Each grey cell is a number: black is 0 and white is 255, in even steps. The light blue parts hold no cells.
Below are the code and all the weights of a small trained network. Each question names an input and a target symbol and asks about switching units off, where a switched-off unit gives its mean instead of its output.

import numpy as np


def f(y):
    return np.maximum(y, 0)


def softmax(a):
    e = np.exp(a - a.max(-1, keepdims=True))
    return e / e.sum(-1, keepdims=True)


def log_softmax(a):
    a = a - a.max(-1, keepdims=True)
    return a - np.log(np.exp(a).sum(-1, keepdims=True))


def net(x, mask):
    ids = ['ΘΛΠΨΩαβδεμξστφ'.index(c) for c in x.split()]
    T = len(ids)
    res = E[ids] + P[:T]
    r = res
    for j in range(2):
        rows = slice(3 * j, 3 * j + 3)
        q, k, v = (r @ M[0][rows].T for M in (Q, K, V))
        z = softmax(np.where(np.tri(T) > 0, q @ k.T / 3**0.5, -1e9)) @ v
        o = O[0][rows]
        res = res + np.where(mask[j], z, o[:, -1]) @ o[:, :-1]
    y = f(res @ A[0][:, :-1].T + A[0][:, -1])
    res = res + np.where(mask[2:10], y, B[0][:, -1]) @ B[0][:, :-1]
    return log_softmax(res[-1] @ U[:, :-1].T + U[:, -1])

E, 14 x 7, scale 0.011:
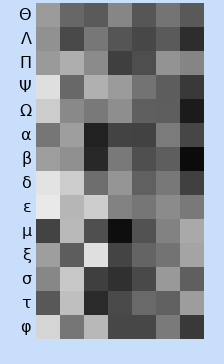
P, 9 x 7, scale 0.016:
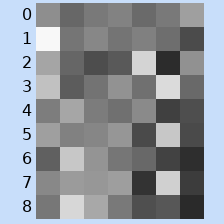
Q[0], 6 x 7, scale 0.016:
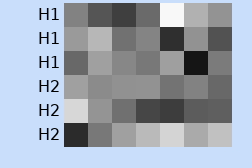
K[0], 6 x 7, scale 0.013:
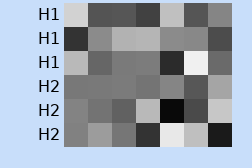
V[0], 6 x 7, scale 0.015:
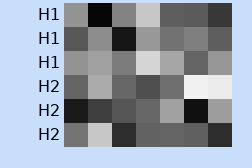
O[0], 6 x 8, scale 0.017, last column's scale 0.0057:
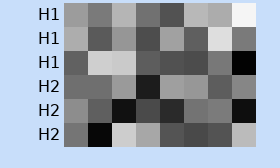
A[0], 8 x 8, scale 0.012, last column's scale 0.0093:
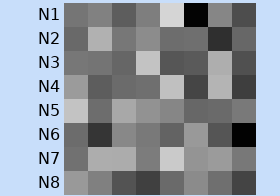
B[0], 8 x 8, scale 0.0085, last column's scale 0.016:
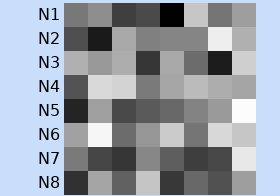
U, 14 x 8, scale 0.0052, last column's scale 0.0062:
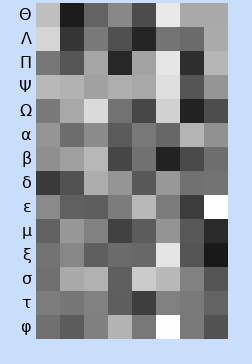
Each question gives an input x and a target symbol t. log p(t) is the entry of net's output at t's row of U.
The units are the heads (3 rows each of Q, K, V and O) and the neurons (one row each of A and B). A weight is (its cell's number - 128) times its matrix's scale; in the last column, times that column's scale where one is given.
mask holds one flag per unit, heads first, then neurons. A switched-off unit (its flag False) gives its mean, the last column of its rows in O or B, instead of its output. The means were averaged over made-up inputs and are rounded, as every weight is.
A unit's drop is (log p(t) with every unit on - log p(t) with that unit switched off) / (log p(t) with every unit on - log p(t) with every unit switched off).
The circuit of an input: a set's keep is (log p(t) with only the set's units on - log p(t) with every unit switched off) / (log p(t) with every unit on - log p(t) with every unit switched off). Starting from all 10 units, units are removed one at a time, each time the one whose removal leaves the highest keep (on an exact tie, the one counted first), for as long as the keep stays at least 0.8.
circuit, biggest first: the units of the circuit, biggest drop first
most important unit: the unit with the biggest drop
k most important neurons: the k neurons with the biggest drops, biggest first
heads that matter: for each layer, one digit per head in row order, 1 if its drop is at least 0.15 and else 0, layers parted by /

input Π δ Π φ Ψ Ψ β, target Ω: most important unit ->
H1
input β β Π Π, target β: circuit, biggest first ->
(H2; N3; H1)
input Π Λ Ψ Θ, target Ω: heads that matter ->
10
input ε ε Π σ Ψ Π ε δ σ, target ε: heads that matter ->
01
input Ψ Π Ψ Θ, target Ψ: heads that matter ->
01
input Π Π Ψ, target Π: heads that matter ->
01
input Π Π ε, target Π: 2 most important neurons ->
(N6; N8)
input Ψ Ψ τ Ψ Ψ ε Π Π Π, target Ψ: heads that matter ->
01
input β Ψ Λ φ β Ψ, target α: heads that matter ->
10
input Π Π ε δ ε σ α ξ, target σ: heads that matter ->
10
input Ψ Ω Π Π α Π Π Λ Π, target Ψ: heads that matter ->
01
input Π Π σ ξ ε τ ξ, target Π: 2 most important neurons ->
(N4; N1)
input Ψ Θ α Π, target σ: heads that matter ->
10
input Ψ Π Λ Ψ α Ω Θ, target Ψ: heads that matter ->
01
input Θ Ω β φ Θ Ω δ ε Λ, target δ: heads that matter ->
10
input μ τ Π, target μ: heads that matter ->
11
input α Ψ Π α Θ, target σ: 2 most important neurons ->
(N4; N6)
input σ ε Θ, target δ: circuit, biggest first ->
(H1; N2)
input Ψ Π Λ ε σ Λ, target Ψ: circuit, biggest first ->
(H2)
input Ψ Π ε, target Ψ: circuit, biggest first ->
(H2)
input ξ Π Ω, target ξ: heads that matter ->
01
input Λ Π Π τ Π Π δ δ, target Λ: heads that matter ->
01
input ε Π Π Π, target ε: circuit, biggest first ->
(N7; H2; H1)
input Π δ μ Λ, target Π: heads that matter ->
11
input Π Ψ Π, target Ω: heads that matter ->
10
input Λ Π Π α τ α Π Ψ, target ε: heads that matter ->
11
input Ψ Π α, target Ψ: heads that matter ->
01
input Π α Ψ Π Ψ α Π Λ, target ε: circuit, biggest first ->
(H1)
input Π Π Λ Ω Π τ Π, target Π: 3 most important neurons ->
(N4; N1; N6)
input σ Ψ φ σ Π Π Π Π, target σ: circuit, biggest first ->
(N6; H2)
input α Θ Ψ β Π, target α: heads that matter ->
11
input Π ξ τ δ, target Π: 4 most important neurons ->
(N4; N1; N6; N8)
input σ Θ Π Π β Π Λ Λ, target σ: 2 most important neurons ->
(N6; N7)
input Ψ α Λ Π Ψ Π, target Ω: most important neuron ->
(N6)
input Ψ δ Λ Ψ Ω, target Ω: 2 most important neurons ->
(N6; N3)
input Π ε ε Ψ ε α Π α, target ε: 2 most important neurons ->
(N4; N5)
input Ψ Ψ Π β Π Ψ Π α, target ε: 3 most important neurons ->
(N3; N4; N6)
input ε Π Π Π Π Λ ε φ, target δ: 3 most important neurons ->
(N2; N7; N3)
